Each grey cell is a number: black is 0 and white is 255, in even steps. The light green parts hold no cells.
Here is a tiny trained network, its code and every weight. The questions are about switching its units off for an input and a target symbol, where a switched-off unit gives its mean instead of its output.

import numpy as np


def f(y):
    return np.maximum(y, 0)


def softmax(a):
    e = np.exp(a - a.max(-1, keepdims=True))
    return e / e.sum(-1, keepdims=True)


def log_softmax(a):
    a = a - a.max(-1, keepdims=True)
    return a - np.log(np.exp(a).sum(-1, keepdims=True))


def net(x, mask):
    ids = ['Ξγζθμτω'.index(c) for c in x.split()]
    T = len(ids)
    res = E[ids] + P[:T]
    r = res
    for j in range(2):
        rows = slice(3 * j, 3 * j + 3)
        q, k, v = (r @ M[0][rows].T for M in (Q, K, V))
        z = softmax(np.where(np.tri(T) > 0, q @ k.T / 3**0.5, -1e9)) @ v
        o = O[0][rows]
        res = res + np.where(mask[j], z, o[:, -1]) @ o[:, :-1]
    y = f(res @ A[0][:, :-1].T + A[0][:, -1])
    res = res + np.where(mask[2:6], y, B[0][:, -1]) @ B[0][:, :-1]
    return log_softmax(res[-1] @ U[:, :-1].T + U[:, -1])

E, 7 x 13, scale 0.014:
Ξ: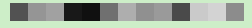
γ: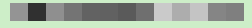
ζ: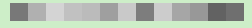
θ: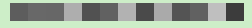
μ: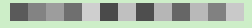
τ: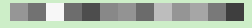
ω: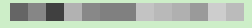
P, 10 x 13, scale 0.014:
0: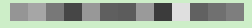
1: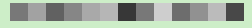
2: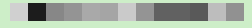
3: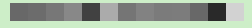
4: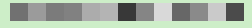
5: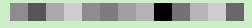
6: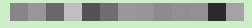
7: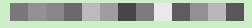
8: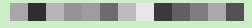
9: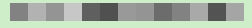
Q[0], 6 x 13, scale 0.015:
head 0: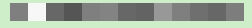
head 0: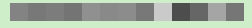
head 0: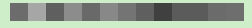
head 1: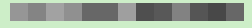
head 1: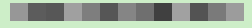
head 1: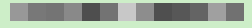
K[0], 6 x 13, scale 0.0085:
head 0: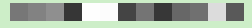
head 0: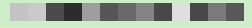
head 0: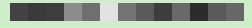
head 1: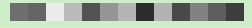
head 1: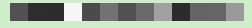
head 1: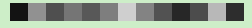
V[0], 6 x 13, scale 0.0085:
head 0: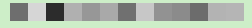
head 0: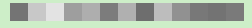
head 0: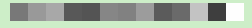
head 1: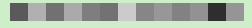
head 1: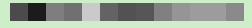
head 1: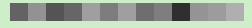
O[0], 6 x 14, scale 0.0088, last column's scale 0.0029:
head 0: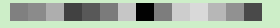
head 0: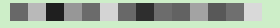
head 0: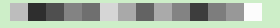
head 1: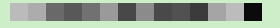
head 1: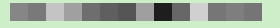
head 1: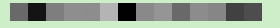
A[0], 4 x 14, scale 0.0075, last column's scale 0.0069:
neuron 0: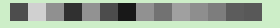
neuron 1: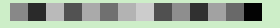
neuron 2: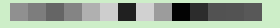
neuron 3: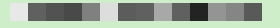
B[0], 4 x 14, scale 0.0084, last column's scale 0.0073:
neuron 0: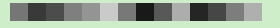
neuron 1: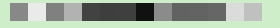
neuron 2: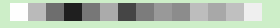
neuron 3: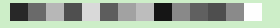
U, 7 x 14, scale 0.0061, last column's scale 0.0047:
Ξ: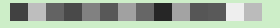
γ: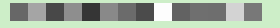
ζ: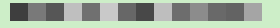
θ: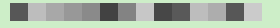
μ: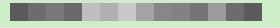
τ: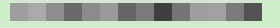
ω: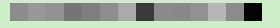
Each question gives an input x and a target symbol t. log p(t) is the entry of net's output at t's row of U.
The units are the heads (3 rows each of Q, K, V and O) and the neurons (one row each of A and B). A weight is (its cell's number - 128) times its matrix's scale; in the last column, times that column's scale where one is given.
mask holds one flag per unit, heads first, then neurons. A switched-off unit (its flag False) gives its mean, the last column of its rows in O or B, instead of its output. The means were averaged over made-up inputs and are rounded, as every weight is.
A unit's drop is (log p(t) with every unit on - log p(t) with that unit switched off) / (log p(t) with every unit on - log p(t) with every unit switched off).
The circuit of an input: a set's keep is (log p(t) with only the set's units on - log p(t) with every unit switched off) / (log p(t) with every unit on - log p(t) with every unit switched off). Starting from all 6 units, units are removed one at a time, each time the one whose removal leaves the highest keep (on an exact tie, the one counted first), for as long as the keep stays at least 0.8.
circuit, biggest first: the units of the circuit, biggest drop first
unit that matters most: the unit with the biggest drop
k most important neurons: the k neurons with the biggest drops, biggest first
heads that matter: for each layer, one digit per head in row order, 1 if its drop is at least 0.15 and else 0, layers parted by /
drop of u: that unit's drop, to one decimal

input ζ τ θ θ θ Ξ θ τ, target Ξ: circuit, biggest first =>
(head 1; neuron 3)
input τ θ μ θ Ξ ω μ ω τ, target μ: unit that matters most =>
head 0
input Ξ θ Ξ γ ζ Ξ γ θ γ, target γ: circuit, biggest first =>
(neuron 1; head 0)
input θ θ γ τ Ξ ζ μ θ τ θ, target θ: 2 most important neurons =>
(neuron 0; neuron 1)
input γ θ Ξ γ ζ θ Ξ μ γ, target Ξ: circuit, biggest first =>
(head 0; neuron 3; neuron 1)
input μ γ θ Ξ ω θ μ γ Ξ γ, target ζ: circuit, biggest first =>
(head 0; neuron 2)
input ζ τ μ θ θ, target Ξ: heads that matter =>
01
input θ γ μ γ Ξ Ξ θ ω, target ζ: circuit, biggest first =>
(neuron 0; head 0; head 1; neuron 3)
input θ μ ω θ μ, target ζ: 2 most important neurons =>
(neuron 0; neuron 3)
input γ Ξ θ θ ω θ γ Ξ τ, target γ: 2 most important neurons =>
(neuron 1; neuron 3)
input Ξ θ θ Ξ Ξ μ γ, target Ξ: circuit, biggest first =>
(head 1; head 0; neuron 3)
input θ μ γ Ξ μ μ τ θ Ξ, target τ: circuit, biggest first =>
(head 0; neuron 2)
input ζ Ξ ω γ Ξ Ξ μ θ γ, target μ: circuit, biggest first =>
(head 0; neuron 3; neuron 1)
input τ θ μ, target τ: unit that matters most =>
head 0
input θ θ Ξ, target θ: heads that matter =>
10
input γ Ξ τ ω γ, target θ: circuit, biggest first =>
(head 1; head 0)
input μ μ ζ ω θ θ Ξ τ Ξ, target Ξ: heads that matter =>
10
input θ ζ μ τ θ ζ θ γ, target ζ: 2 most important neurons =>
(neuron 0; neuron 3)
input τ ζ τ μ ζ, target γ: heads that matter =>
11
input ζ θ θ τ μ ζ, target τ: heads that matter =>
10
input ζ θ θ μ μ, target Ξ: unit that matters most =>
head 1
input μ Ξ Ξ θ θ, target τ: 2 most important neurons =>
(neuron 2; neuron 3)
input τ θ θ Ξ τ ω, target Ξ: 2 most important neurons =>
(neuron 1; neuron 3)
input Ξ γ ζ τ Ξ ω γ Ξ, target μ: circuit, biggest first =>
(head 0; neuron 3; head 1)
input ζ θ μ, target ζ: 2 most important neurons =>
(neuron 3; neuron 2)
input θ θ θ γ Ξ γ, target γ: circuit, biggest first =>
(head 0; neuron 1)
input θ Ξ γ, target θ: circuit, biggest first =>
(head 0)
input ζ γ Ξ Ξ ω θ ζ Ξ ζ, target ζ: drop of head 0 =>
0.4
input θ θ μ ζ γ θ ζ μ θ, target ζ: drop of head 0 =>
0.5
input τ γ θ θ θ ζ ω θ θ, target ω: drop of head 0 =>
1.0
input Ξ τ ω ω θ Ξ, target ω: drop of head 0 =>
1.0
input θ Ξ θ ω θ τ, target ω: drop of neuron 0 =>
0.0
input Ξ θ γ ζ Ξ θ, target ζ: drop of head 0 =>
0.6
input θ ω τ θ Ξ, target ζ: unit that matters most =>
neuron 0
